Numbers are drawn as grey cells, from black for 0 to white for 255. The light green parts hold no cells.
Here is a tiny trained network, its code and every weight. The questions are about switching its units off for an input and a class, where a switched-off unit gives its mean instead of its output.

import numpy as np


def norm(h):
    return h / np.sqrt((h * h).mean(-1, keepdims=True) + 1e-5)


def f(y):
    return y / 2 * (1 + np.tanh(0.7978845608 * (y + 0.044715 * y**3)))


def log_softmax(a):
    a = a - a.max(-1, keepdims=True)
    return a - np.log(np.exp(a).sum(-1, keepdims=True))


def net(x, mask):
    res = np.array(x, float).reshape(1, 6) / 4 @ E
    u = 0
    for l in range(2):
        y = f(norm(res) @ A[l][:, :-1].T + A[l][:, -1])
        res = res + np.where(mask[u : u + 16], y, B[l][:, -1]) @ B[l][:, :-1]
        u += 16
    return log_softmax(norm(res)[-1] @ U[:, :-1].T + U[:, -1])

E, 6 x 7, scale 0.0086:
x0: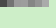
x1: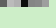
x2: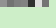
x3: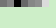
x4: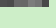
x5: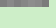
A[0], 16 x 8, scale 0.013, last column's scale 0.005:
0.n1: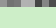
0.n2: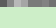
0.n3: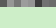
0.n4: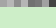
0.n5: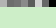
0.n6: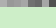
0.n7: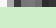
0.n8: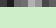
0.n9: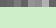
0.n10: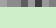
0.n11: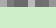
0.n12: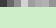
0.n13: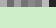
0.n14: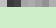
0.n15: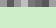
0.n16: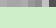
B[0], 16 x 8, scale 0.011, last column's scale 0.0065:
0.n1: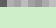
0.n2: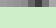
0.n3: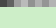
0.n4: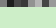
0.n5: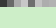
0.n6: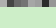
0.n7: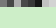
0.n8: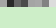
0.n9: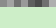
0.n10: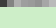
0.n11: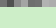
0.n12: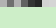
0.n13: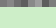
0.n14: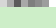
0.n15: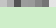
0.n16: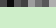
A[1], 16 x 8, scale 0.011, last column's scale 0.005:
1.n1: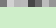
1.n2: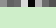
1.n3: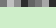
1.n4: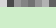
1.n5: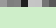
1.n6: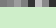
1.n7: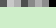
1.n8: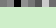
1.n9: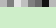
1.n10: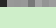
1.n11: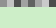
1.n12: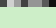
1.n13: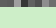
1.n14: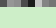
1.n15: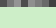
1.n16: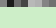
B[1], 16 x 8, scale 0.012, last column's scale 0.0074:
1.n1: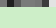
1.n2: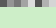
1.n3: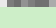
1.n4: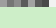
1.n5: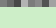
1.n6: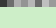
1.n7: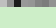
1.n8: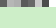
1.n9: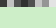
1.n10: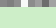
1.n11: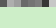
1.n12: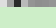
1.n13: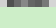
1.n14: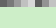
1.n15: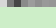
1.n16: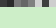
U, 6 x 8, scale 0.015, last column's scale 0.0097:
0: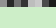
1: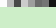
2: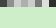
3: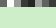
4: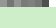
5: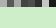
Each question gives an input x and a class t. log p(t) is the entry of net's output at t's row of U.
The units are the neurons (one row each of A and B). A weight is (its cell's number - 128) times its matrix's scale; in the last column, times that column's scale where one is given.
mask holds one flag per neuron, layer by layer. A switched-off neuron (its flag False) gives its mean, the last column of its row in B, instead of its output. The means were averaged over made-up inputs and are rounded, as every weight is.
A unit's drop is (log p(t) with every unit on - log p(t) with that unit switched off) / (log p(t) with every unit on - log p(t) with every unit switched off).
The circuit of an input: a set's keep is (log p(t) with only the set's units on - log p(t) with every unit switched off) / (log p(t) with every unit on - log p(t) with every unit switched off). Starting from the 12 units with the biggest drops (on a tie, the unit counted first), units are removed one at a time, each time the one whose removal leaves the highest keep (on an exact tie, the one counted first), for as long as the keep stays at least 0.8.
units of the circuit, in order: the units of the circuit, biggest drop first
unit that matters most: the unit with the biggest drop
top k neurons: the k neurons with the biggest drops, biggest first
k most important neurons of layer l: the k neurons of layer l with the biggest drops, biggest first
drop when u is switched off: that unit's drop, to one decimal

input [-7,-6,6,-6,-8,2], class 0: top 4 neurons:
(0.n4; 0.n6; 0.n12; 1.n9)
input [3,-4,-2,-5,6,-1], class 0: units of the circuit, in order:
(0.n8)
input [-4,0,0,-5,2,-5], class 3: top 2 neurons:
(1.n9; 0.n12)
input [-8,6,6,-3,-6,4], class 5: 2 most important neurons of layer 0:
(0.n7; 0.n8)
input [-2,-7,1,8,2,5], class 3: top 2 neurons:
(1.n8; 1.n11)
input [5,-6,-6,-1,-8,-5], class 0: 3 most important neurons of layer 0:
(0.n16; 0.n4; 0.n6)
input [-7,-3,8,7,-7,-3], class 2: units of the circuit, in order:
(0.n5; 1.n2)
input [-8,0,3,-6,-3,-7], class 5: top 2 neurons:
(0.n7; 1.n8)
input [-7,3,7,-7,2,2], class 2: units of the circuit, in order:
(0.n5; 1.n6; 1.n2)
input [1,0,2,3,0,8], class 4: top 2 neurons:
(1.n1; 1.n9)
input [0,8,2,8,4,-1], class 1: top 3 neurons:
(0.n14; 1.n3; 0.n15)
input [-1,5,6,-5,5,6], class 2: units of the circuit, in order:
(1.n14; 1.n6)
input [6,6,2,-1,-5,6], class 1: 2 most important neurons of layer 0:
(0.n8; 0.n7)
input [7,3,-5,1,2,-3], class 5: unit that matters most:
0.n12
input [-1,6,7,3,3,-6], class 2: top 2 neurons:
(1.n14; 1.n6)
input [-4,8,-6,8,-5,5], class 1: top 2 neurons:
(0.n14; 0.n10)
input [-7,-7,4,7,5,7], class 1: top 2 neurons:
(0.n14; 1.n9)
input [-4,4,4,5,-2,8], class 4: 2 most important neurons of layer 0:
(0.n15; 0.n14)
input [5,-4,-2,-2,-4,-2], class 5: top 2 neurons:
(0.n12; 0.n2)
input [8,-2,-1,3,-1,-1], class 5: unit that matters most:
0.n12
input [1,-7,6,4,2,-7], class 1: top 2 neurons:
(0.n14; 1.n2)
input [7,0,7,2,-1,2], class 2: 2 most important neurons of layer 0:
(0.n5; 0.n7)
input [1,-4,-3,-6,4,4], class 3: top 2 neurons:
(1.n9; 0.n14)
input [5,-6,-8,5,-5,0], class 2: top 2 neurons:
(0.n1; 1.n13)
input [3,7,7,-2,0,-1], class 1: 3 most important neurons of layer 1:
(1.n7; 1.n12; 1.n3)
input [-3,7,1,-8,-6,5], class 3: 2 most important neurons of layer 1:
(1.n9; 1.n1)
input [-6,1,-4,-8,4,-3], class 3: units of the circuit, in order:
(1.n9)
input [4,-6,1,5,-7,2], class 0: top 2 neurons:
(0.n16; 0.n4)
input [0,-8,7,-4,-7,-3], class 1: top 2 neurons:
(0.n15; 0.n14)
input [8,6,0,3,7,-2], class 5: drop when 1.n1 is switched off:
0.2
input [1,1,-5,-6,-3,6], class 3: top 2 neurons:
(1.n9; 0.n2)
